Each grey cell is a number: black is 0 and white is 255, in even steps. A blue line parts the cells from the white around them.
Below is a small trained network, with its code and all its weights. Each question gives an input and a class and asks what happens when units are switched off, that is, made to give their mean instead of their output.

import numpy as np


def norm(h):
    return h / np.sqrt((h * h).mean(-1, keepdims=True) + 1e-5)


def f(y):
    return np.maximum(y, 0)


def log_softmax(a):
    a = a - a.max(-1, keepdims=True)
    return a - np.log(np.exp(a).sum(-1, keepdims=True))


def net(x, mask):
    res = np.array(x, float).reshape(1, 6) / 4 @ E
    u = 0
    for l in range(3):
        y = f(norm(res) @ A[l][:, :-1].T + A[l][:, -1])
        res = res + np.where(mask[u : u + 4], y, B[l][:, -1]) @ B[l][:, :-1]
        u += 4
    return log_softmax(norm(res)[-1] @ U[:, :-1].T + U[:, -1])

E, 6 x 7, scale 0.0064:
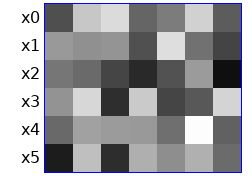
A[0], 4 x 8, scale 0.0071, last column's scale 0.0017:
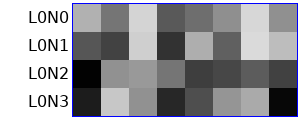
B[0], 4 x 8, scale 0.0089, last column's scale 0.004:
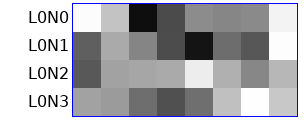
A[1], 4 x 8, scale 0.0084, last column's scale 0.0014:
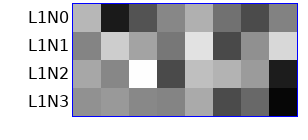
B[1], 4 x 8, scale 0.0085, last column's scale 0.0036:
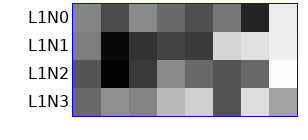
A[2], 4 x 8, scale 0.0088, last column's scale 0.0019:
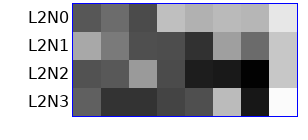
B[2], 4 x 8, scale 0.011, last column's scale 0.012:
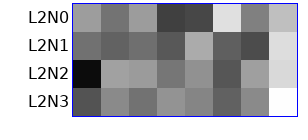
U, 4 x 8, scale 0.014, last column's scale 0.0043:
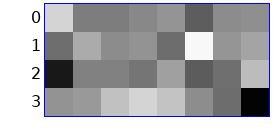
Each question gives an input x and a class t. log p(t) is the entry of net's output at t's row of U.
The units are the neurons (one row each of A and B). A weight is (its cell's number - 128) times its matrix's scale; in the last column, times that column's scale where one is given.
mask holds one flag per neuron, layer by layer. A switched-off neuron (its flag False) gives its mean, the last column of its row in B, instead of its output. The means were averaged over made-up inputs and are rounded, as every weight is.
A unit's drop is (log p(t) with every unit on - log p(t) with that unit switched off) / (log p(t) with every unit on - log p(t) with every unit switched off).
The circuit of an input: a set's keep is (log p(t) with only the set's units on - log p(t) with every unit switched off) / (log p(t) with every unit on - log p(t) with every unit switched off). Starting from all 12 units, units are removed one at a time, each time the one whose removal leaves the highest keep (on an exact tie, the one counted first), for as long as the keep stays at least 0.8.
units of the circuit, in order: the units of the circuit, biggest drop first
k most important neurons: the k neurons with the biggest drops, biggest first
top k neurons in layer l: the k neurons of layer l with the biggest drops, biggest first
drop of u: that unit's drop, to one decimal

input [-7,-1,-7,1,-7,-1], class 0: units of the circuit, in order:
[L2N2]
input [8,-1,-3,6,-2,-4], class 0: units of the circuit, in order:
[L0N0 L2N2]
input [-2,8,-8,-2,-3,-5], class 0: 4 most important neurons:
[L0N0 L1N3 L2N2 L2N3]
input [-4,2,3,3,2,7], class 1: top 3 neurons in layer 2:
[L2N0 L2N2 L2N1]
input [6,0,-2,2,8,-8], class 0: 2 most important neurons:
[L0N0 L2N2]
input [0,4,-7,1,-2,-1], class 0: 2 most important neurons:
[L2N2 L0N0]
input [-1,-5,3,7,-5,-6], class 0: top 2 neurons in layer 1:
[L1N2 L1N0]
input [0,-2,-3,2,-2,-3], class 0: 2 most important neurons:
[L0N0 L2N2]
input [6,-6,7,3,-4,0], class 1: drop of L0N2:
0.2
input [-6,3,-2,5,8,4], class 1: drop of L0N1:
0.0
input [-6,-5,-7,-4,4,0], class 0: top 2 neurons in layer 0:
[L0N0 L0N2]
